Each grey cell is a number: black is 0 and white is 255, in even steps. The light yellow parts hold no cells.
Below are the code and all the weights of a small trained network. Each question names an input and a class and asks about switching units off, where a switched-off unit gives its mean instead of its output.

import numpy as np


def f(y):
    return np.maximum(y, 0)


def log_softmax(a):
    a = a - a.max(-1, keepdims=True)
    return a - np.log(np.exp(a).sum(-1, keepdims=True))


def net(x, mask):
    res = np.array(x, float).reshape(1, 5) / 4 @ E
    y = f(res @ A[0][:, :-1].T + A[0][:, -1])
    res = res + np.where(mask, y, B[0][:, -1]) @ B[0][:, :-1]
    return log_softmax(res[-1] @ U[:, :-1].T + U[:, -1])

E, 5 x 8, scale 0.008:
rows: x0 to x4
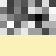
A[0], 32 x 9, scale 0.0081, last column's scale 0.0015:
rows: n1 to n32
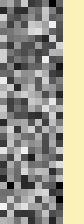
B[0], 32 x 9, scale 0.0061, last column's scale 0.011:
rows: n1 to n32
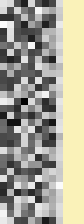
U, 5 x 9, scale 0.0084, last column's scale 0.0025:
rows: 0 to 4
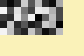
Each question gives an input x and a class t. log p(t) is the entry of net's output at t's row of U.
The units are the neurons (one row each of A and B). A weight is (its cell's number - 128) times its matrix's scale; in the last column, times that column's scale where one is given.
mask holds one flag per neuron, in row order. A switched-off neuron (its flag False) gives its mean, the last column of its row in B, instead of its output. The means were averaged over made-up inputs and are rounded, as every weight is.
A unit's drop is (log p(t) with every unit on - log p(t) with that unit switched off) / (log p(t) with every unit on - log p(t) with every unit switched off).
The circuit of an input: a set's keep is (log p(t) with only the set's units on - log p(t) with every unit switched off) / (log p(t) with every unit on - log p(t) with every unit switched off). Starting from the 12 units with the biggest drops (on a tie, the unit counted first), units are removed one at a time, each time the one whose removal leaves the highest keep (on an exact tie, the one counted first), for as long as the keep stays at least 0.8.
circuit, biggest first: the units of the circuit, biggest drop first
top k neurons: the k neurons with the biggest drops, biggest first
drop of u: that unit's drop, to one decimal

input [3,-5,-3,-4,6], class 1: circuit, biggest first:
(n22)
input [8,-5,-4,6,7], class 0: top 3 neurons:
(n9, n12, n3)
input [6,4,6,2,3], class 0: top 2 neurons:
(n16, n12)
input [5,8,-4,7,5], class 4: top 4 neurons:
(n4, n15, n27, n16)
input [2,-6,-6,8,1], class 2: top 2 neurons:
(n19, n29)
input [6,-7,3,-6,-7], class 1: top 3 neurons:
(n31, n10, n2)
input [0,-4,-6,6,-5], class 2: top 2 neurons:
(n19, n29)
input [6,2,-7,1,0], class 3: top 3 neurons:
(n5, n28, n25)
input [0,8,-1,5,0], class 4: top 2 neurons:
(n4, n15)
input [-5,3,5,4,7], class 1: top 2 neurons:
(n30, n22)
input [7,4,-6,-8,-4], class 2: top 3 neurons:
(n27, n7, n23)
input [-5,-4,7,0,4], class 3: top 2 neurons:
(n6, n17)
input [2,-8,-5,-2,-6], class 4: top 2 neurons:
(n1, n32)
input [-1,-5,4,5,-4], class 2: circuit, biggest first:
(n19)
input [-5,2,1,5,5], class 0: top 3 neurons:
(n21, n18, n24)
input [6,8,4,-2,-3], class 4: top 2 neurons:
(n15, n4)
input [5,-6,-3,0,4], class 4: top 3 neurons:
(n1, n32, n18)
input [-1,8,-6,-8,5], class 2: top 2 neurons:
(n27, n7)
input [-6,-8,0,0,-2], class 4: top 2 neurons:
(n1, n32)
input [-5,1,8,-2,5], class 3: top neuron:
(n6)
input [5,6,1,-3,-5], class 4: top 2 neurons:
(n15, n4)
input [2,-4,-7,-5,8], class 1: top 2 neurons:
(n22, n30)
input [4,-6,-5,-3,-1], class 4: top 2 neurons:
(n1, n32)
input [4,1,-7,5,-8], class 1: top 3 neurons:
(n2, n31, n26)
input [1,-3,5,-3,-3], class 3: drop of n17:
0.2
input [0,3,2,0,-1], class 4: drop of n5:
0.1
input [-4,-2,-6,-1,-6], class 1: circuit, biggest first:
(n31)
